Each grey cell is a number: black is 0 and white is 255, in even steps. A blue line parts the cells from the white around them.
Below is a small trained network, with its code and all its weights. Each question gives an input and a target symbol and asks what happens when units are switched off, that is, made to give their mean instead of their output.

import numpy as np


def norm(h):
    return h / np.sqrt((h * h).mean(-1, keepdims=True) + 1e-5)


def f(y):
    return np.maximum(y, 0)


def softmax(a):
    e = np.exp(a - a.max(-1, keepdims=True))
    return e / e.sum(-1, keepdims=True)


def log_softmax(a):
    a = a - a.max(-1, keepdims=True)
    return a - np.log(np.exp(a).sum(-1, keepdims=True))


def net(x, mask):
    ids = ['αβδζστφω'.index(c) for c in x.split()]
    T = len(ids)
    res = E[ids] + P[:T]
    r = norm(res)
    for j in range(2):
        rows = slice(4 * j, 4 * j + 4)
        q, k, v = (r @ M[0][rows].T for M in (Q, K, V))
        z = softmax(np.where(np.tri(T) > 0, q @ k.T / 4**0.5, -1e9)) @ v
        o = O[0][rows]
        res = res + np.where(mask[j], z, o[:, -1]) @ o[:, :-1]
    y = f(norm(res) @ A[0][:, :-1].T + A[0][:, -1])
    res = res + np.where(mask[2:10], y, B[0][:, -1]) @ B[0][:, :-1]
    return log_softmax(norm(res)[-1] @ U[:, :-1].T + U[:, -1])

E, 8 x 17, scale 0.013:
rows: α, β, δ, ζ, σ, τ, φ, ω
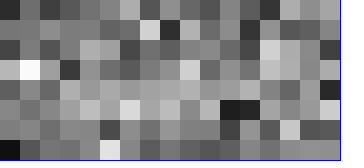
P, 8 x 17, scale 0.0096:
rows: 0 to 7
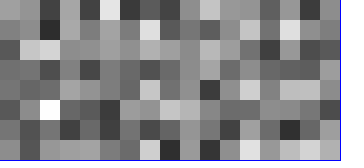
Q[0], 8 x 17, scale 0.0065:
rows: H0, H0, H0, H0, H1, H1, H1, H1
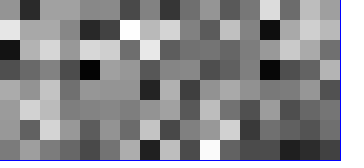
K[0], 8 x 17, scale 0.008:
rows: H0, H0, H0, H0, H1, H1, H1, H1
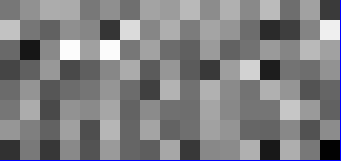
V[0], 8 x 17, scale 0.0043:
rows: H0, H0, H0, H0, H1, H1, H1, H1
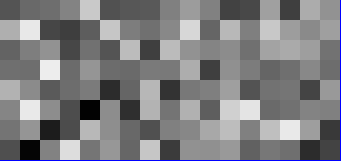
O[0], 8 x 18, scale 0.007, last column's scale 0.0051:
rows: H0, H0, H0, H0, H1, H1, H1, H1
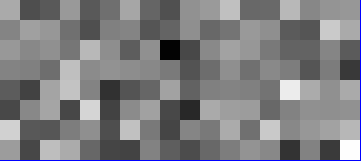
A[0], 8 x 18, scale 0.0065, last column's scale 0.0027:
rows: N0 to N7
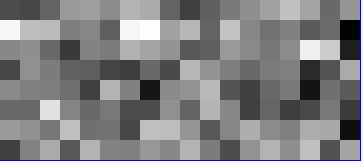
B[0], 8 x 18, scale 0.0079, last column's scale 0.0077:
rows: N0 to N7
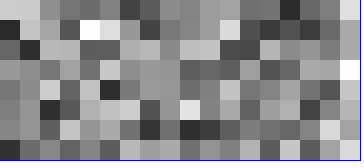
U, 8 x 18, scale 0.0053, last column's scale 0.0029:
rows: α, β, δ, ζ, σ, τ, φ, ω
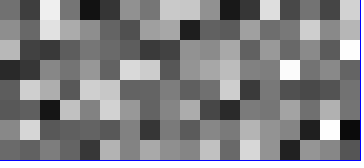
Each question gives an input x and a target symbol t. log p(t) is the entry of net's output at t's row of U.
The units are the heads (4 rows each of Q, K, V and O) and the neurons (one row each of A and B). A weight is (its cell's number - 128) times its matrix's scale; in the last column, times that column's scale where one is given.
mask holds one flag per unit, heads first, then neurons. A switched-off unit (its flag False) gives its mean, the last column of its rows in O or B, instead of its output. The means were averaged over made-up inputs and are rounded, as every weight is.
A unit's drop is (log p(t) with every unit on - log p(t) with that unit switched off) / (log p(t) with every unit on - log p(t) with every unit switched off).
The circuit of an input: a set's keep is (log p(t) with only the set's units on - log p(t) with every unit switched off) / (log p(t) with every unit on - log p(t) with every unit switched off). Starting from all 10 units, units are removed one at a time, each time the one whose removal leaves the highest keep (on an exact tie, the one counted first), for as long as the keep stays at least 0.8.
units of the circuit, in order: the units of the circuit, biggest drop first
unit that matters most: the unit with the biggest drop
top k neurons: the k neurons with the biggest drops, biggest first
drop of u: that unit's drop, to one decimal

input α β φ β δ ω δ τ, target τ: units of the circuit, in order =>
(H1)
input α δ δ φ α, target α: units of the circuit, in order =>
(N2, N0)
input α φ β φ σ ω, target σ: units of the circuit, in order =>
(H0, N0)
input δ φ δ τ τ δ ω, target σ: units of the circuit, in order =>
(N4, H1)
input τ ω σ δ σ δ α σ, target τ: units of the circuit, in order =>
(H1, N6)
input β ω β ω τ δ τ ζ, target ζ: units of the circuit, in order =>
(N2, H1)
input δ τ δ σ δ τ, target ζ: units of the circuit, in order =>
(N0, N7)
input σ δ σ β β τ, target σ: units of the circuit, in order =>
(N1, H1)
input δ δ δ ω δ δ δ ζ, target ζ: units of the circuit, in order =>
(H1, N2)
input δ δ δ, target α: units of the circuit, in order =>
(H0, N1)
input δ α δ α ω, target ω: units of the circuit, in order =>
(H1, N0, N1, N2)
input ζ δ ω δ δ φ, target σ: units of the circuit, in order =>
(N1, H1)
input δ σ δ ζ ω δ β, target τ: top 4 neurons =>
(N5, N3, N0, N4)
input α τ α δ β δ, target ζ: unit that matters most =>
N7
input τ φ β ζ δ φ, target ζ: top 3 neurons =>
(N0, N7, N1)
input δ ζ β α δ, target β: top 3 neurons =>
(N0, N5, N1)
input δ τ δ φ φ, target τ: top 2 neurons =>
(N6, N0)
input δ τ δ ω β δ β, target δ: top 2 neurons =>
(N5, N7)
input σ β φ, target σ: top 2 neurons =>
(N1, N2)
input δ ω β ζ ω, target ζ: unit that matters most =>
H1
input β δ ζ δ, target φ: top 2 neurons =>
(N2, N3)
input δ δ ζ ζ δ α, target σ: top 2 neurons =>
(N7, N0)
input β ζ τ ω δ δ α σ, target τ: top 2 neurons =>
(N6, N4)
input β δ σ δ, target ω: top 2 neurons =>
(N3, N1)
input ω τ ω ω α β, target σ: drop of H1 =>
0.2
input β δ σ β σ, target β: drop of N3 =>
0.0
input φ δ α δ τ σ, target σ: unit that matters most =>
N1
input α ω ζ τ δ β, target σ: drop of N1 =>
1.0
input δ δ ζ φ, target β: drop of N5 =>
0.2
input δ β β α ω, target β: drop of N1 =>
0.1
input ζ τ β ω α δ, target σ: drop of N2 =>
0.1
